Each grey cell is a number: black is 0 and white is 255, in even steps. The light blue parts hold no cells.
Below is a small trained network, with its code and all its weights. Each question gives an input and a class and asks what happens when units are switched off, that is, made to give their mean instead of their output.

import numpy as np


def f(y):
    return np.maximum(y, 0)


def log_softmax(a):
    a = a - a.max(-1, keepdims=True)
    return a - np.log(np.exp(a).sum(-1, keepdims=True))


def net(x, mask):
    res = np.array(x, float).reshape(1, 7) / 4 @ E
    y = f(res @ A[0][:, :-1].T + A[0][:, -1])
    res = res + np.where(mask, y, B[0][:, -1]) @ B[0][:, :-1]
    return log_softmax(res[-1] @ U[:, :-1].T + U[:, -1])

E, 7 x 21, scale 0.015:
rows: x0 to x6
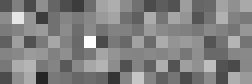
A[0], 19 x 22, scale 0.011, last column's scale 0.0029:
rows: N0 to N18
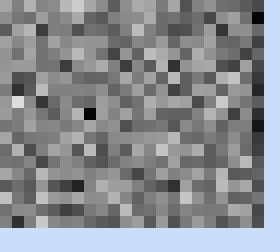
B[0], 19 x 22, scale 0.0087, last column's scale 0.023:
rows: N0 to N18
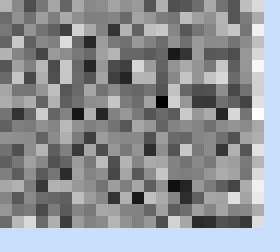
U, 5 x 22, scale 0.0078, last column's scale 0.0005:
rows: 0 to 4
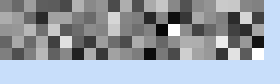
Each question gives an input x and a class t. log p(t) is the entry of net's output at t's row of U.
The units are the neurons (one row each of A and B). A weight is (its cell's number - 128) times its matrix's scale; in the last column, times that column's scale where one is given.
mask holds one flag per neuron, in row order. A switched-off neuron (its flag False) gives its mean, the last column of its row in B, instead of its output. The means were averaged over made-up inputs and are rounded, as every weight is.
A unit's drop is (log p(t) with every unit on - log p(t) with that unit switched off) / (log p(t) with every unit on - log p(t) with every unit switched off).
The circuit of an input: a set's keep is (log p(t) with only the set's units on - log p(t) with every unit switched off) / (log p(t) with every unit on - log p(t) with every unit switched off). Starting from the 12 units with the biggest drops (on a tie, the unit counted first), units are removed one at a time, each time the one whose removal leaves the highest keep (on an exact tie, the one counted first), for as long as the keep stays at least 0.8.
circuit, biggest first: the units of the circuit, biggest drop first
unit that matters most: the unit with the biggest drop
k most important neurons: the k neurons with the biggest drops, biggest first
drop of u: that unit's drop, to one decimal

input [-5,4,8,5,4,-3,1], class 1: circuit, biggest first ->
N4
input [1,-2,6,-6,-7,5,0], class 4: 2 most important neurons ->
N9; N6
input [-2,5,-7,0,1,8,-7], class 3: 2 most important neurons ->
N5; N2
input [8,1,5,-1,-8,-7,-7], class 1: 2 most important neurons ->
N15; N2
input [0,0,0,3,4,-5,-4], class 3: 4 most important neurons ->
N6; N2; N9; N1
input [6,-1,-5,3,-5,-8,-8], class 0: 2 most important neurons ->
N16; N14
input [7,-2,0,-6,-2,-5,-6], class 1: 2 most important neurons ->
N15; N2
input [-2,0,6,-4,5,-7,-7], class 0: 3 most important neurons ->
N16; N14; N5
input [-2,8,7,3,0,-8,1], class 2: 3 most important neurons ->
N8; N5; N3
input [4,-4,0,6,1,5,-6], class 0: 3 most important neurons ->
N16; N9; N14
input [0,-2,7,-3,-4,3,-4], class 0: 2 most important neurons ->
N12; N16
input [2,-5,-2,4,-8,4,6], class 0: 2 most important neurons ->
N2; N8
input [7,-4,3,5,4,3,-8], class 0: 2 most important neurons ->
N16; N14
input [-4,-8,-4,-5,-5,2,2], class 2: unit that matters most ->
N18
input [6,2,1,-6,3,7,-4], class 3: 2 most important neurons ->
N5; N4
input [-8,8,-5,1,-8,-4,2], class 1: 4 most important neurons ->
N4; N0; N18; N11
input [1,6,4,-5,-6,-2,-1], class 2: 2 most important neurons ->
N8; N12
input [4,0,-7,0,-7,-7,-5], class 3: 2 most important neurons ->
N6; N2
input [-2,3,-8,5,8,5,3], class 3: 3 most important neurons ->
N9; N5; N3
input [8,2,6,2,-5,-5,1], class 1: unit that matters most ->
N15
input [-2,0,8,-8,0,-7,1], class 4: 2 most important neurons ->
N9; N5
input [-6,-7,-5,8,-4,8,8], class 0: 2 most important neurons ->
N2; N9
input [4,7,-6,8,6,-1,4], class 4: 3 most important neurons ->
N12; N18; N7
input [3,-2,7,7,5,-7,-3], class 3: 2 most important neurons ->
N6; N9
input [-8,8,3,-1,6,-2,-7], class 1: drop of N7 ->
0.1
